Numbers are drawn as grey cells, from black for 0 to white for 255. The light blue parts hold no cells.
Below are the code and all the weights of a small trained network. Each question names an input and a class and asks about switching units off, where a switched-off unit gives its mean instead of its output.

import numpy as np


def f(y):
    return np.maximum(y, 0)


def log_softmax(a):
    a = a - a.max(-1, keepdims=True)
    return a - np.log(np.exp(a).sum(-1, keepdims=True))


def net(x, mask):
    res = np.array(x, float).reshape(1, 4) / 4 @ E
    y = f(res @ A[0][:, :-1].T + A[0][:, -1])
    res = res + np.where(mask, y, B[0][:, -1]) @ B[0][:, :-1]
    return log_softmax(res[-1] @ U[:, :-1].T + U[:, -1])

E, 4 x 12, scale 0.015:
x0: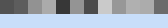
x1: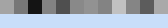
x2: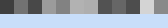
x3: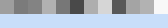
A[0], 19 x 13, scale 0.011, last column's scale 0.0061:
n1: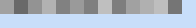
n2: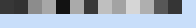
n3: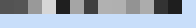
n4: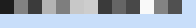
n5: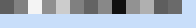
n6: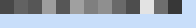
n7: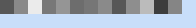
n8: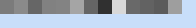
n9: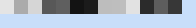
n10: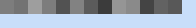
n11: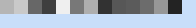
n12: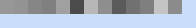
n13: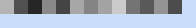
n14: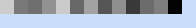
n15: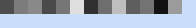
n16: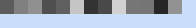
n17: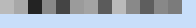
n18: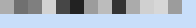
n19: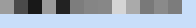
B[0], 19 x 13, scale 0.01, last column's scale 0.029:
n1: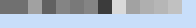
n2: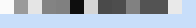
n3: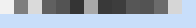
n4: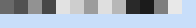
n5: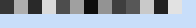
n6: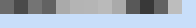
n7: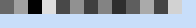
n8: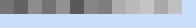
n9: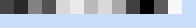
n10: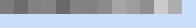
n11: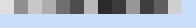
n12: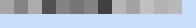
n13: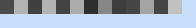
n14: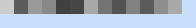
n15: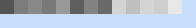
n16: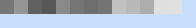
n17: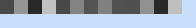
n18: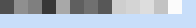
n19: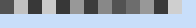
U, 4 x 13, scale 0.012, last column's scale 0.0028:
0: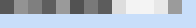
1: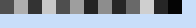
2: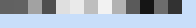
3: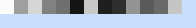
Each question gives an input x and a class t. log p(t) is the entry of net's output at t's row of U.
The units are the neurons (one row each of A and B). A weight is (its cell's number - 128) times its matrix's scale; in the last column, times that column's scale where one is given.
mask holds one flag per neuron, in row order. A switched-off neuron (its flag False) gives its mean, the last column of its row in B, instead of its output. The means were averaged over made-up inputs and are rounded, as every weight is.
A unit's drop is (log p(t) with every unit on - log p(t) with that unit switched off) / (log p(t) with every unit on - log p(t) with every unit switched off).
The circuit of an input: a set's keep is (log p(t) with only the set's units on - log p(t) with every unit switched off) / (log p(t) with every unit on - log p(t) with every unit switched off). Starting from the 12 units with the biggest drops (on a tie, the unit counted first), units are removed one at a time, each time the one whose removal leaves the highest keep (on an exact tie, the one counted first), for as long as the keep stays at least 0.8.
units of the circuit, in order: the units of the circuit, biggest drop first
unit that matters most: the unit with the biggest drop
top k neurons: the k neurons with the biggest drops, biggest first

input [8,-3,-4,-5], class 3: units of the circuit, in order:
n3
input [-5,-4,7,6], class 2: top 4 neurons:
n4, n15, n16, n6
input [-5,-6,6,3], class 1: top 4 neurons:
n5, n9, n7, n2
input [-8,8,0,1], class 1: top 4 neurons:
n17, n2, n13, n3
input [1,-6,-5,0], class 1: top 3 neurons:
n5, n7, n4
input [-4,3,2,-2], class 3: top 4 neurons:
n5, n9, n7, n11
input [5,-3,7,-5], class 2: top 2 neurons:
n4, n6
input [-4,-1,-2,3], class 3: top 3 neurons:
n15, n16, n11
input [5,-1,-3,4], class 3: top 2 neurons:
n2, n15
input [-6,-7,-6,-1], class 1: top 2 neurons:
n5, n4
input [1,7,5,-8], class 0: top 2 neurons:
n15, n16
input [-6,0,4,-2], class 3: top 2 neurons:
n11, n9
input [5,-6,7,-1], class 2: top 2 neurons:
n4, n6
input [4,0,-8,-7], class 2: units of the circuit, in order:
n9
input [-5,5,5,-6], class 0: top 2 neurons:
n9, n8
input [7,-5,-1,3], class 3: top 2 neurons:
n2, n3
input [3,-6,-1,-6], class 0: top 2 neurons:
n15, n16
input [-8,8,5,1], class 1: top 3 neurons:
n17, n2, n13
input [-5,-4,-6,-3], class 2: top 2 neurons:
n9, n2
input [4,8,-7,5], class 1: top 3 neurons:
n19, n13, n4
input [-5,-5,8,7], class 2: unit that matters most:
n4
